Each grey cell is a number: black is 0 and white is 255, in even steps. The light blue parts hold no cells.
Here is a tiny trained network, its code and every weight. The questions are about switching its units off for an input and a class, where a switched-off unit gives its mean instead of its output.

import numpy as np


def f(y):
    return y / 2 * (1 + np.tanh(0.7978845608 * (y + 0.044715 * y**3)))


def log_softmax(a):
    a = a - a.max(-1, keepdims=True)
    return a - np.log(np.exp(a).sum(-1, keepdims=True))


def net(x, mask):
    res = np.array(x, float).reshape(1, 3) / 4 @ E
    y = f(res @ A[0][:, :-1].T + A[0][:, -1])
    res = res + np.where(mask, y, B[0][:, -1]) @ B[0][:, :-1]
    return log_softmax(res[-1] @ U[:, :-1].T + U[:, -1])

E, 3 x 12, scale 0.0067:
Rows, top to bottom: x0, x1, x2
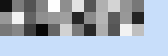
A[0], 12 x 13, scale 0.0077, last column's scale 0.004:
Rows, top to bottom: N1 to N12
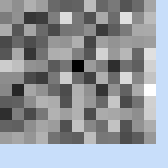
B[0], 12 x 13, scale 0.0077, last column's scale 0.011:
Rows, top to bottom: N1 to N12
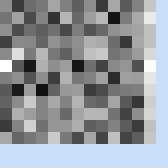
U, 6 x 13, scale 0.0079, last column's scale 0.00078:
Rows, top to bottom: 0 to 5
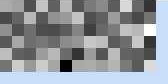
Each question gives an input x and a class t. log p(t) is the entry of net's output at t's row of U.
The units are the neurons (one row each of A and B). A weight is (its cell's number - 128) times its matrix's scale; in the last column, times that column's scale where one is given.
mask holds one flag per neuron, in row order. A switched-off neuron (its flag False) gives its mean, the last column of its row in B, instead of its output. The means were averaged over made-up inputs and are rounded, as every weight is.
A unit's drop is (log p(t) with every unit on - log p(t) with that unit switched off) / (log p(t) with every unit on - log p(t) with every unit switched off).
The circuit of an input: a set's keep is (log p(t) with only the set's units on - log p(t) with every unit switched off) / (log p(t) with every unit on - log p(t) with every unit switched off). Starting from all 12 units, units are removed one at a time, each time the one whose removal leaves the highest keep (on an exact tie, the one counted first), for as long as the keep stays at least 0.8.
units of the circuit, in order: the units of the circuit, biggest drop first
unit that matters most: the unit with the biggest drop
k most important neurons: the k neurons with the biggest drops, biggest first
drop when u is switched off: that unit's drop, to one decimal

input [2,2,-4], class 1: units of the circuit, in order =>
[N6, N5]
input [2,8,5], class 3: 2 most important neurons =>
[N5, N10]
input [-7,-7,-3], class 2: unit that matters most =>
N8
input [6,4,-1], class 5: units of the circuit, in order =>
[N8, N5]
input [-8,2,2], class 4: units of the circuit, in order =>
[N6, N2]
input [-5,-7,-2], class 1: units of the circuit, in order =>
[N6, N8]
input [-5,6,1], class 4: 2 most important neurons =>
[N6, N12]
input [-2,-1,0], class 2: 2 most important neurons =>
[N12, N6]
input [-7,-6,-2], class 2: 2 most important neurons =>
[N8, N3]
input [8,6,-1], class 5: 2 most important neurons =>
[N8, N5]
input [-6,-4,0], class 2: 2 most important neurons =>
[N8, N3]
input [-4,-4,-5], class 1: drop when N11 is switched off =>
0.2
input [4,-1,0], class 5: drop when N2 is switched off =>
0.3
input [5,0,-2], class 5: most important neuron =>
[N8]
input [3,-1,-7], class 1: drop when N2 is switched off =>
0.0
